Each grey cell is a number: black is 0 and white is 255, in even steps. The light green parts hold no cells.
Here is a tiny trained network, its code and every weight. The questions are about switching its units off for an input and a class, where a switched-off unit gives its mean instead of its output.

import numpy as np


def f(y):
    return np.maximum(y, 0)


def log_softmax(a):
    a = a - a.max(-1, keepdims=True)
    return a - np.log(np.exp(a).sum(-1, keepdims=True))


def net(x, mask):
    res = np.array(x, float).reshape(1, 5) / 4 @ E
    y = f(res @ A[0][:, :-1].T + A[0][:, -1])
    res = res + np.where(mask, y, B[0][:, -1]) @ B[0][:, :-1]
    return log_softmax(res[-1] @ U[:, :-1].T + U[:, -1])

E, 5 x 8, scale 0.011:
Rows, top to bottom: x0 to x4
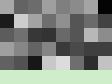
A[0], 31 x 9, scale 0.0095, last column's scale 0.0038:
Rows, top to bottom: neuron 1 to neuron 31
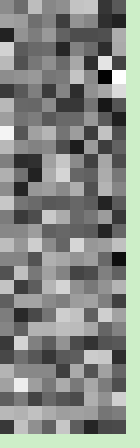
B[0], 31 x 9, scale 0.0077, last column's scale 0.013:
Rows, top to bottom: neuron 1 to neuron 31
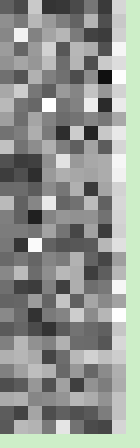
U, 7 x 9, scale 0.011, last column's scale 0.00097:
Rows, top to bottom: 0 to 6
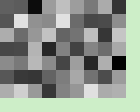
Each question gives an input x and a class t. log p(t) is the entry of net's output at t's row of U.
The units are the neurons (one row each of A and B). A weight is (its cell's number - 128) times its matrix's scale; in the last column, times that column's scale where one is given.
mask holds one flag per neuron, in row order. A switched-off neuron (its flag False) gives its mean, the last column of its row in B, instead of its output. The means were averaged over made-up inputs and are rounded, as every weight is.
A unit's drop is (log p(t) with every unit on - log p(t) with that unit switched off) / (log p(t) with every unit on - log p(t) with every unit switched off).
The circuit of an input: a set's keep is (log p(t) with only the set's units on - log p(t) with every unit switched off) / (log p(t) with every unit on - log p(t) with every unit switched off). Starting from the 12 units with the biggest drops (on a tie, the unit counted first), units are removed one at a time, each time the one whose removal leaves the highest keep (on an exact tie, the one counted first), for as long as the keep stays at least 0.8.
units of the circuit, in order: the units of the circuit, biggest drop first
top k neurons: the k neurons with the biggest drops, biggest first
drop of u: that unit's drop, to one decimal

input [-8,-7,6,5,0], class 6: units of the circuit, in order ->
[neuron 26]
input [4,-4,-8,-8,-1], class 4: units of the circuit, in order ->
[neuron 10; neuron 18]
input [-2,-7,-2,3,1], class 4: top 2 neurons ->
[neuron 10; neuron 5]
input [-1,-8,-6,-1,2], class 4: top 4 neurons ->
[neuron 10; neuron 18; neuron 5; neuron 27]
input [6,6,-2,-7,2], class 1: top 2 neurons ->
[neuron 18; neuron 31]
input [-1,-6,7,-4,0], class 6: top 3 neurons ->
[neuron 26; neuron 7; neuron 29]
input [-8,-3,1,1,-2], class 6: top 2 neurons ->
[neuron 26; neuron 7]
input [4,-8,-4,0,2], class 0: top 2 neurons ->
[neuron 12; neuron 13]
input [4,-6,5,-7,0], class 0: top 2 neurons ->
[neuron 6; neuron 23]
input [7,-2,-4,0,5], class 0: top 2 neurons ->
[neuron 12; neuron 13]
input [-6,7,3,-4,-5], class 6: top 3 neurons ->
[neuron 26; neuron 7; neuron 6]
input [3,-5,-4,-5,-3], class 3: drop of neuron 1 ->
0.2
